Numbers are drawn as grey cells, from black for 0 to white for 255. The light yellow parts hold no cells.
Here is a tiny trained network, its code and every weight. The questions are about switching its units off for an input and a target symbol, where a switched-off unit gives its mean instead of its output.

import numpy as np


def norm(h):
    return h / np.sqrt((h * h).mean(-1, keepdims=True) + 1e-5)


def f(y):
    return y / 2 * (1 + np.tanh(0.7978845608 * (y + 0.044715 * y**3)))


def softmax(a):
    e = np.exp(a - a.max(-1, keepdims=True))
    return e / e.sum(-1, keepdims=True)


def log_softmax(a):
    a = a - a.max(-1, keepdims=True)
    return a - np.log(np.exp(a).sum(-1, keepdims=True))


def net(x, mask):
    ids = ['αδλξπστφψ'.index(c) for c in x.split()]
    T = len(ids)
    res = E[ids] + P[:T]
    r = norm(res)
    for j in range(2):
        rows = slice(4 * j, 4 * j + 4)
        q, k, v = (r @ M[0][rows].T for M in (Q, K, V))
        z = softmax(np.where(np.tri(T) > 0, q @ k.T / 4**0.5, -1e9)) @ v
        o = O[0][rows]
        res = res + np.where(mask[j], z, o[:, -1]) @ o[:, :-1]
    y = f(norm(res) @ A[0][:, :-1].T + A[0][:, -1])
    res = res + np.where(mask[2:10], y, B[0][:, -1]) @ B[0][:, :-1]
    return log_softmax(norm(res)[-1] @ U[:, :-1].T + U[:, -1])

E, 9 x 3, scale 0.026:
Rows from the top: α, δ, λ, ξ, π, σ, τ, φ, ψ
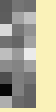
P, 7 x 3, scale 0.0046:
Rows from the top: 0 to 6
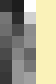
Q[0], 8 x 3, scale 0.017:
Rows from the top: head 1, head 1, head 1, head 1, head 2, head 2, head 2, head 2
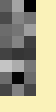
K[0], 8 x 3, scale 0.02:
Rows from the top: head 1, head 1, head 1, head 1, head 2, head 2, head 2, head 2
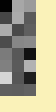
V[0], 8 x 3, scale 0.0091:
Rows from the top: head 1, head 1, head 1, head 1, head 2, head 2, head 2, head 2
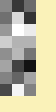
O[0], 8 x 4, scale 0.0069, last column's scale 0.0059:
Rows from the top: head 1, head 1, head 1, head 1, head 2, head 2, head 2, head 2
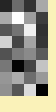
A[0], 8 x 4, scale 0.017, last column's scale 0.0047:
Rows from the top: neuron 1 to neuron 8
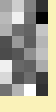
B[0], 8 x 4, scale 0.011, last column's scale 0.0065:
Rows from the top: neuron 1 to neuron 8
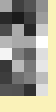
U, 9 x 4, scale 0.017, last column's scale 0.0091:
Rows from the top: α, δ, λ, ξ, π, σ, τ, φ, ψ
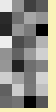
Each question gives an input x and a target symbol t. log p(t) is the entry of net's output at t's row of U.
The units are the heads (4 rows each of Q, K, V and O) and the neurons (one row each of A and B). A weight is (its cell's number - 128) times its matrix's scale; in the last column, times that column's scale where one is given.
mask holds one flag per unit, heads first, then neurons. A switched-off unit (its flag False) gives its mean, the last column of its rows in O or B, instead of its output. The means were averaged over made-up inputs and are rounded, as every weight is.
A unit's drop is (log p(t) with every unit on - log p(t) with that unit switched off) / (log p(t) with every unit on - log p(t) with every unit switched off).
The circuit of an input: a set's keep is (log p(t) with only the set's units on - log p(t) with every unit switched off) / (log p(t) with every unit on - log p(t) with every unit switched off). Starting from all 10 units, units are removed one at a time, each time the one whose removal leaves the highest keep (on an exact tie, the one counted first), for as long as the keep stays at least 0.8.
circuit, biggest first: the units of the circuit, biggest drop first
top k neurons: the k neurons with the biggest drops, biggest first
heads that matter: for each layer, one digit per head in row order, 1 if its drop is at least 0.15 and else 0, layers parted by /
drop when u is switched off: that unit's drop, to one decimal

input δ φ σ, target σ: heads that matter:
11
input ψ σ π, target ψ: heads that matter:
01
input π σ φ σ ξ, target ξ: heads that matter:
00
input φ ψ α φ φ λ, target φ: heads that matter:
00
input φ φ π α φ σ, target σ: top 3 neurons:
[neuron 8; neuron 6; neuron 4]
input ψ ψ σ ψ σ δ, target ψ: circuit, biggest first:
[head 2; neuron 8; head 1; neuron 1]
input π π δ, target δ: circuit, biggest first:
[head 1]
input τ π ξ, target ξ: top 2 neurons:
[neuron 5; neuron 6]
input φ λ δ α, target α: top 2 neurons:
[neuron 6; neuron 5]
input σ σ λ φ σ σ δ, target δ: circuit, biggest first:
[head 2; neuron 8; head 1; neuron 3]
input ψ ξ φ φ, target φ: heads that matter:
10
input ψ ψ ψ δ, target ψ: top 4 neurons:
[neuron 8; neuron 1; neuron 6; neuron 7]
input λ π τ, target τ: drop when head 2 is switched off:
0.2
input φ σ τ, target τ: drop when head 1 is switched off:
0.2
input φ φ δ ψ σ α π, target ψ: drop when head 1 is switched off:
0.1
